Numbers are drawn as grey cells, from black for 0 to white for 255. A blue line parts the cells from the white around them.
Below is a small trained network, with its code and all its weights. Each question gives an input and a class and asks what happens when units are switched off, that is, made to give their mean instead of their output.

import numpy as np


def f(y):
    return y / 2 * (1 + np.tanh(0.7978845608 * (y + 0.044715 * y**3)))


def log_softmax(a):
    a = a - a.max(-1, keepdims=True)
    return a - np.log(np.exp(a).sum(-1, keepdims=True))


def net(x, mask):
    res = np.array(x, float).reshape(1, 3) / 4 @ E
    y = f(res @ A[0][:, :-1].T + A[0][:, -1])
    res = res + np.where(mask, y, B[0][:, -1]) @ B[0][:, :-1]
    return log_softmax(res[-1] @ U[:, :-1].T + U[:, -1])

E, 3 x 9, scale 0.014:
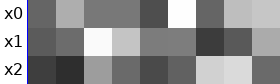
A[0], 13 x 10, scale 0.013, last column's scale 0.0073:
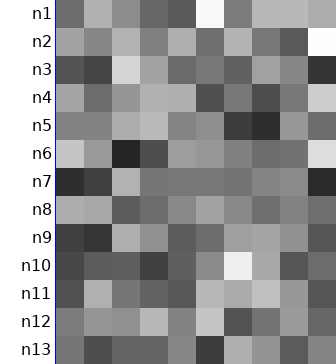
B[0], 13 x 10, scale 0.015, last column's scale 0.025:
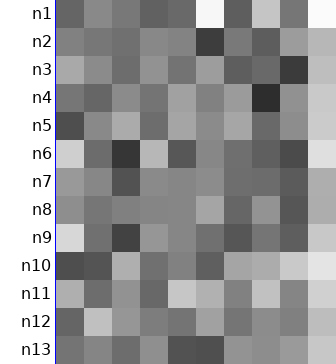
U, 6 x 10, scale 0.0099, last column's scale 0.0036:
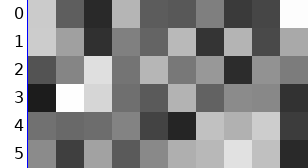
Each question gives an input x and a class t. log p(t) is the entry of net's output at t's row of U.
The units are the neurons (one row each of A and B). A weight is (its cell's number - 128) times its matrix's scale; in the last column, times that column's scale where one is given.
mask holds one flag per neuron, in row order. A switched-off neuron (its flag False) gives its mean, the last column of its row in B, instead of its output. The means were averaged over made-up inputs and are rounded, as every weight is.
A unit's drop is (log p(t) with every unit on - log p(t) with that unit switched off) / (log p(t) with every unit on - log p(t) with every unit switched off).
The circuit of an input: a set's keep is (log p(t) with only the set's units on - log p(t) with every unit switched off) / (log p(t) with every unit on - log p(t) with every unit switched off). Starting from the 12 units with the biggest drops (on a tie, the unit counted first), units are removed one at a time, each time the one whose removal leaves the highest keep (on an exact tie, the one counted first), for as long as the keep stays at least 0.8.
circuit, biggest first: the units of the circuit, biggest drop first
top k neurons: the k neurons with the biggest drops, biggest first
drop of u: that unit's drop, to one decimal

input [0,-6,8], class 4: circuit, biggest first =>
n13
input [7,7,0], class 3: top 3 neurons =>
n6, n5, n12
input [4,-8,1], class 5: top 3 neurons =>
n10, n9, n3
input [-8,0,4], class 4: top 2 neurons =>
n6, n13
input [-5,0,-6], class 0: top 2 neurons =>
n6, n10
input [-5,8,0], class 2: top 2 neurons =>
n5, n6
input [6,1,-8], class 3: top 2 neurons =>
n5, n12
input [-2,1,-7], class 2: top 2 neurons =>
n5, n9
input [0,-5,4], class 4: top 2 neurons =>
n1, n13
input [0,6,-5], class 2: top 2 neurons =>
n1, n4
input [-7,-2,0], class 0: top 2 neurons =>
n10, n5
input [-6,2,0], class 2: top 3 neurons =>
n6, n9, n4
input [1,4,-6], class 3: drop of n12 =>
0.3
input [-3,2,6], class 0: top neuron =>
n9
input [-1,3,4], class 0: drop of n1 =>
0.5
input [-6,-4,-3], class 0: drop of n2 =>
0.0
